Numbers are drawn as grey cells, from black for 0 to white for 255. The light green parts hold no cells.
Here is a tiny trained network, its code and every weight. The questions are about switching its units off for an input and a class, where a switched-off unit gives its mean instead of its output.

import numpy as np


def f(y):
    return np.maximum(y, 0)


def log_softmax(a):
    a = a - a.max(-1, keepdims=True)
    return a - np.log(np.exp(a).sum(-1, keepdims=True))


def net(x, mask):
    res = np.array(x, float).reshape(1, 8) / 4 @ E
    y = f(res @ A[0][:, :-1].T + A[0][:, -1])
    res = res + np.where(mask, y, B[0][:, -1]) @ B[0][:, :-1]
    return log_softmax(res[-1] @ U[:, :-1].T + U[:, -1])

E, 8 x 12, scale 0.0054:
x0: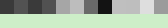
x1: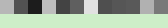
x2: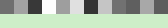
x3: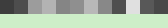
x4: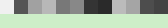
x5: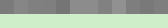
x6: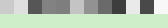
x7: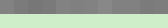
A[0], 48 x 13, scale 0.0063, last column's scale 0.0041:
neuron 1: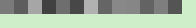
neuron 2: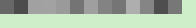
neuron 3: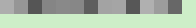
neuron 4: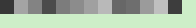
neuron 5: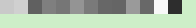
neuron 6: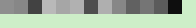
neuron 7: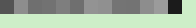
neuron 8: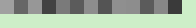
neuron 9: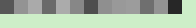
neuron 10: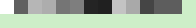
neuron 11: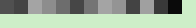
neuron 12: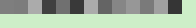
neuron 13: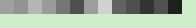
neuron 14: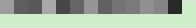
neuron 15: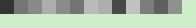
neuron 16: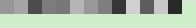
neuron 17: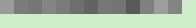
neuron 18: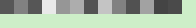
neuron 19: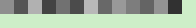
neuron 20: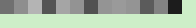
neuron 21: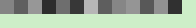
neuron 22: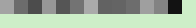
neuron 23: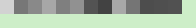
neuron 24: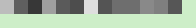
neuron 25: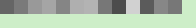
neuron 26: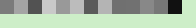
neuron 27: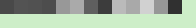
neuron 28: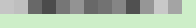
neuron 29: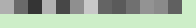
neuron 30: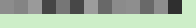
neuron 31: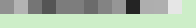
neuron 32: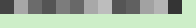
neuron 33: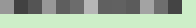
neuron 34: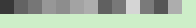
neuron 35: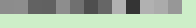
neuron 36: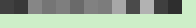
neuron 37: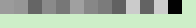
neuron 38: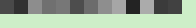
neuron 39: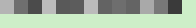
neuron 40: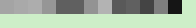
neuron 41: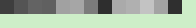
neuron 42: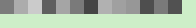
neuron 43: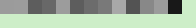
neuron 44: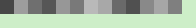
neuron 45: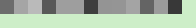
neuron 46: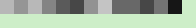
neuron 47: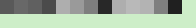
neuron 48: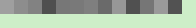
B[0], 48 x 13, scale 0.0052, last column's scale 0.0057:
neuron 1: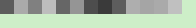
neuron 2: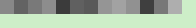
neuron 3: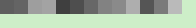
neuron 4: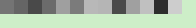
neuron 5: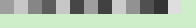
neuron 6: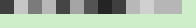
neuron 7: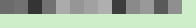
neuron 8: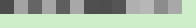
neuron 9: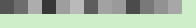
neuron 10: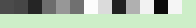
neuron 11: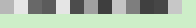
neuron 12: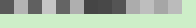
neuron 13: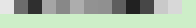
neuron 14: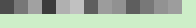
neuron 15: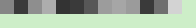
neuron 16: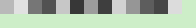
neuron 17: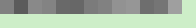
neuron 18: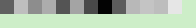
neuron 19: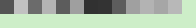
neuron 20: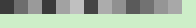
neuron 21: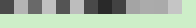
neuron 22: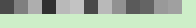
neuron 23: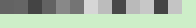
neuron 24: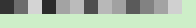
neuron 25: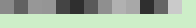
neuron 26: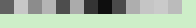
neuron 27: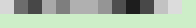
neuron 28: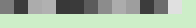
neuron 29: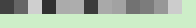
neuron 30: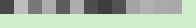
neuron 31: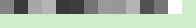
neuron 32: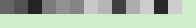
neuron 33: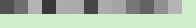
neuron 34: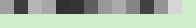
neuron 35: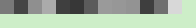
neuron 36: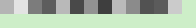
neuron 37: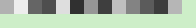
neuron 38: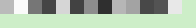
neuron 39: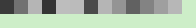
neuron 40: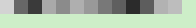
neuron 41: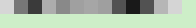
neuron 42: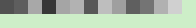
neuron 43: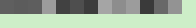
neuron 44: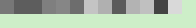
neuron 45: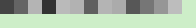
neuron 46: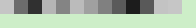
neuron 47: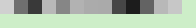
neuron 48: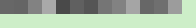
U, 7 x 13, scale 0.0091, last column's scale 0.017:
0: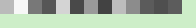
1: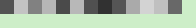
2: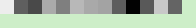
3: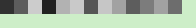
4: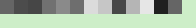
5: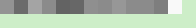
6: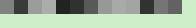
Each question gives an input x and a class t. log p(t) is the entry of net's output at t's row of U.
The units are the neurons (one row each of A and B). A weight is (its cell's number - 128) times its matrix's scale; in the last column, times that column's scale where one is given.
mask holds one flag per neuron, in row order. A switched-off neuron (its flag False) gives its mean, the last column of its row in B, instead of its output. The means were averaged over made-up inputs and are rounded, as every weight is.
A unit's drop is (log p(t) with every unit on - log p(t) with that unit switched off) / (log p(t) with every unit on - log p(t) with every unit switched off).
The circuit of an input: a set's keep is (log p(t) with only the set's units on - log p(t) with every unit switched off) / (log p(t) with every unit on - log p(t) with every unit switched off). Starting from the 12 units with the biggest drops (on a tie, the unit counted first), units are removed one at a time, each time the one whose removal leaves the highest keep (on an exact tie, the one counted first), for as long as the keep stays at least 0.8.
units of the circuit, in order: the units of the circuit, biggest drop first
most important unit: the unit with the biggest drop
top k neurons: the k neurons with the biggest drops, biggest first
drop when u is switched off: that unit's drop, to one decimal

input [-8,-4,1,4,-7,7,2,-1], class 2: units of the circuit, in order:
[neuron 13]
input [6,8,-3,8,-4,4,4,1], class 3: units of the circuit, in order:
[neuron 24; neuron 29]
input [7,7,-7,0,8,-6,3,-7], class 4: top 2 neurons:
[neuron 10; neuron 23]
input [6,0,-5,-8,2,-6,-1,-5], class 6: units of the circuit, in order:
[neuron 35; neuron 28]
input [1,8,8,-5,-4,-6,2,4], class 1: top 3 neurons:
[neuron 18; neuron 26; neuron 6]
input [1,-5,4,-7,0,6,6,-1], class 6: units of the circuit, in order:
[neuron 28; neuron 31]
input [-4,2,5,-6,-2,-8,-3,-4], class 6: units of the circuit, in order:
[neuron 31; neuron 3]
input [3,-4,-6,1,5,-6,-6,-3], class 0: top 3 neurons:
[neuron 38; neuron 36; neuron 11]
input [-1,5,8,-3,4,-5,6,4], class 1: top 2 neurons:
[neuron 26; neuron 6]
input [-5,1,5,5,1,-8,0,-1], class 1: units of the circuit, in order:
[neuron 18; neuron 26]
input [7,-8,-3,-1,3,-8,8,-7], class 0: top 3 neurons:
[neuron 5; neuron 37; neuron 16]
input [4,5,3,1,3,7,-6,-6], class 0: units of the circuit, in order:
[neuron 38; neuron 36]
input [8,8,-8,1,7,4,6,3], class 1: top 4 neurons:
[neuron 21; neuron 8; neuron 19; neuron 12]
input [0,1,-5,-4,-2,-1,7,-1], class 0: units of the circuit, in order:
[neuron 5]
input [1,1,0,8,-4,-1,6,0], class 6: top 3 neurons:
[neuron 15; neuron 34; neuron 25]
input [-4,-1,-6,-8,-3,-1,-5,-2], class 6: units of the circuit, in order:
[neuron 31; neuron 35]
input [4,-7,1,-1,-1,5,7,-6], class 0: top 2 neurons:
[neuron 16; neuron 5]
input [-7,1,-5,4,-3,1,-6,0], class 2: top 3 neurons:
[neuron 13; neuron 46; neuron 40]
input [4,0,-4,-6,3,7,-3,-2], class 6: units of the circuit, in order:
[neuron 35; neuron 31]
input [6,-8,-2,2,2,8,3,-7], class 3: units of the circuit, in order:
[neuron 45]
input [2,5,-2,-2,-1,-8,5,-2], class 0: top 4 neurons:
[neuron 5; neuron 16; neuron 37; neuron 42]
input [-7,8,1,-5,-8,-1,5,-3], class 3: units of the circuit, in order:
[neuron 29; neuron 24]
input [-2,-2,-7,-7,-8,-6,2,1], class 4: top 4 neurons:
[neuron 32; neuron 4; neuron 44; neuron 18]
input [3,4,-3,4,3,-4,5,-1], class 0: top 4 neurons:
[neuron 16; neuron 37; neuron 31; neuron 5]
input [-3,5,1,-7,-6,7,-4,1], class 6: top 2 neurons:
[neuron 31; neuron 10]
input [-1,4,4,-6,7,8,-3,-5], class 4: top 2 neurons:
[neuron 10; neuron 23]
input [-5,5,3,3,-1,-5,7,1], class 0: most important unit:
neuron 16
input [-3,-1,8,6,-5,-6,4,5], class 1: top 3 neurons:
[neuron 26; neuron 18; neuron 6]
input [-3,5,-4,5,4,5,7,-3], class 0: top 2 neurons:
[neuron 16; neuron 37]
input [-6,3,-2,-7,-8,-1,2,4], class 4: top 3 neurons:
[neuron 32; neuron 44; neuron 4]
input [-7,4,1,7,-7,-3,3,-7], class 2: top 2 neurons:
[neuron 13; neuron 40]
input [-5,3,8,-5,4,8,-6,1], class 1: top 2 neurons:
[neuron 18; neuron 6]
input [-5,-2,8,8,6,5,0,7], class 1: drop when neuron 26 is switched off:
0.3
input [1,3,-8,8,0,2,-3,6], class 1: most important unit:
neuron 21
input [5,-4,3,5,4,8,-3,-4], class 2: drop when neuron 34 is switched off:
-0.1
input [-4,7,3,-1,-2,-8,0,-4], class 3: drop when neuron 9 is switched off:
0.0
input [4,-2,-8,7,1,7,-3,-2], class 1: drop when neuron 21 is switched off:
0.1
